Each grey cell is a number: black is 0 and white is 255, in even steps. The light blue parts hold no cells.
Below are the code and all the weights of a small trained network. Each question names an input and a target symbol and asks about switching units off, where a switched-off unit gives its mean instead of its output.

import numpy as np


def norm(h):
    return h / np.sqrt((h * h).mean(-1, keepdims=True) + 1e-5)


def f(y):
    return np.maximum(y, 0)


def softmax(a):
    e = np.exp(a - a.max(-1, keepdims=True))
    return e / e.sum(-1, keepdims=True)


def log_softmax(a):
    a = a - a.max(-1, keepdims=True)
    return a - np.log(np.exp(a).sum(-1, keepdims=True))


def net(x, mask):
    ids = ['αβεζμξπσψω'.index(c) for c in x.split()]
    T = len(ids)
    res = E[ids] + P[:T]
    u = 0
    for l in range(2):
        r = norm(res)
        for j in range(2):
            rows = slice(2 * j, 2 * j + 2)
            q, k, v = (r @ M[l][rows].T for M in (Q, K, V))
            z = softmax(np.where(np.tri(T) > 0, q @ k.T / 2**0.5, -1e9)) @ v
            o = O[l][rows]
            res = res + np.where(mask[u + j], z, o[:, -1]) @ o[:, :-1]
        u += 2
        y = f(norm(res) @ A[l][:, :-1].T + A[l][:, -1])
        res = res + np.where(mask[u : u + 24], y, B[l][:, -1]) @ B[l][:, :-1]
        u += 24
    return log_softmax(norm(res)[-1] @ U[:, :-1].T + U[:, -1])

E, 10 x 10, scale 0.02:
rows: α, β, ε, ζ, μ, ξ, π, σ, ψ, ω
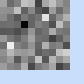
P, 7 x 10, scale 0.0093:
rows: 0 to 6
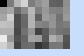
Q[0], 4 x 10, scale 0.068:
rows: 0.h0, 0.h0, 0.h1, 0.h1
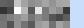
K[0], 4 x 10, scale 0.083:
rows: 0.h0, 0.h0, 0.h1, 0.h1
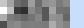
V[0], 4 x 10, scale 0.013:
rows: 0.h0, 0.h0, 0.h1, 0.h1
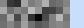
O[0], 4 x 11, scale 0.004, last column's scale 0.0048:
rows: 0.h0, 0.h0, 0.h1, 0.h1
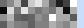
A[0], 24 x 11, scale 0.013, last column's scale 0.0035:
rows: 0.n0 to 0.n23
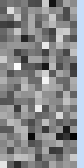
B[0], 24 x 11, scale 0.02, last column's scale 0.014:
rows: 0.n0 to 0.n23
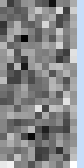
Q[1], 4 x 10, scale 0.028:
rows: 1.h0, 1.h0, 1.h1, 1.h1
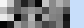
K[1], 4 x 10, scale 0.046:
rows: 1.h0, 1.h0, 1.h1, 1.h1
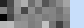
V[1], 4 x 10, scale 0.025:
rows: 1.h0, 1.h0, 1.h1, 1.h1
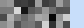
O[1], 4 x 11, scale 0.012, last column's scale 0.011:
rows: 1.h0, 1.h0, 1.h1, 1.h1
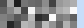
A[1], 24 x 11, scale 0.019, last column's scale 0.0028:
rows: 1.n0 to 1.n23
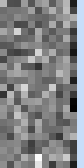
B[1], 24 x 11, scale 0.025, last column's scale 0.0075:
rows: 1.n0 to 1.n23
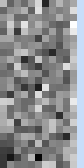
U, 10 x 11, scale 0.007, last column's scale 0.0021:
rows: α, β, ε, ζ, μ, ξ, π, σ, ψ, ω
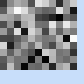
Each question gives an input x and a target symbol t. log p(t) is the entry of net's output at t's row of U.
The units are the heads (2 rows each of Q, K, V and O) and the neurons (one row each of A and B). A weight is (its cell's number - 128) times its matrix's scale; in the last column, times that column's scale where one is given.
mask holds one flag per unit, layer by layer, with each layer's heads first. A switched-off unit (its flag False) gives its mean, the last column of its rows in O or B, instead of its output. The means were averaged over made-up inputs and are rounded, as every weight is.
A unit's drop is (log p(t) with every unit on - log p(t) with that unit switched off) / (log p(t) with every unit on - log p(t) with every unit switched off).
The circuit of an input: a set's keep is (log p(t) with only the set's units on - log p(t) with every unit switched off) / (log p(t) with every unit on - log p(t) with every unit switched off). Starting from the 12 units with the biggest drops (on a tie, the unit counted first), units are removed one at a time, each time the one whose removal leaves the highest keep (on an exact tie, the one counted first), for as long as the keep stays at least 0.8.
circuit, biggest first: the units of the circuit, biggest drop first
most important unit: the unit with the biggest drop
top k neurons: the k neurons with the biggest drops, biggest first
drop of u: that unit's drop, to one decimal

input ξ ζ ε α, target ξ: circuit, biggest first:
0.h0, 0.n23
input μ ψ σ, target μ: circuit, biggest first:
1.h0, 0.n3
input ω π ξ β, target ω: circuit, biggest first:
1.h0, 0.n19
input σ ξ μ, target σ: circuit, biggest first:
1.h0, 1.n12, 1.h1, 0.n4
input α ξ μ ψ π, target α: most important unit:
1.h1
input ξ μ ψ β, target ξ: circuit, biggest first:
0.h0, 0.n1
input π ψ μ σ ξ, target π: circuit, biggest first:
1.h1, 1.n0
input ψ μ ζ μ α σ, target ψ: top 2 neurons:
0.n15, 1.n20
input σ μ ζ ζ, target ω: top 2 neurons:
0.n5, 0.n22
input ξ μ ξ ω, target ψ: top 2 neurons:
0.n19, 1.n20
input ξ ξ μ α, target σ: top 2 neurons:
1.n12, 0.n22
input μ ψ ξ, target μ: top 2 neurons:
0.n3, 1.n15
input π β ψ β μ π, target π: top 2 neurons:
0.n23, 1.n0
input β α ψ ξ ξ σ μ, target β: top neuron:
0.n9
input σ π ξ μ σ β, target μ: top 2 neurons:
0.n9, 0.n4
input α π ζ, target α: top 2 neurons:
1.n23, 1.n4
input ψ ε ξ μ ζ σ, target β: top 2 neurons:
0.n4, 0.n16
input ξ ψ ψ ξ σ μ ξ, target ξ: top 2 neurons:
0.n1, 0.n23
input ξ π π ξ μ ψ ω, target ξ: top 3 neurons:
0.n1, 0.n23, 0.n15
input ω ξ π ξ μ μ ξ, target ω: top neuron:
0.n19
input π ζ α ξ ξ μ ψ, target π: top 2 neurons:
0.n23, 1.n0
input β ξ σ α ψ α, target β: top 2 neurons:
0.n9, 1.n10
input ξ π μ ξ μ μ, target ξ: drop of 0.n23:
0.3
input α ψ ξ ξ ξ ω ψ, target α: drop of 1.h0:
0.2
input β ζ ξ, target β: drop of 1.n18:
0.0
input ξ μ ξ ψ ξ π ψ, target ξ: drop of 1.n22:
0.1
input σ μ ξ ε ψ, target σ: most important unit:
1.h0
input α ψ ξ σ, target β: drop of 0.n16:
0.2
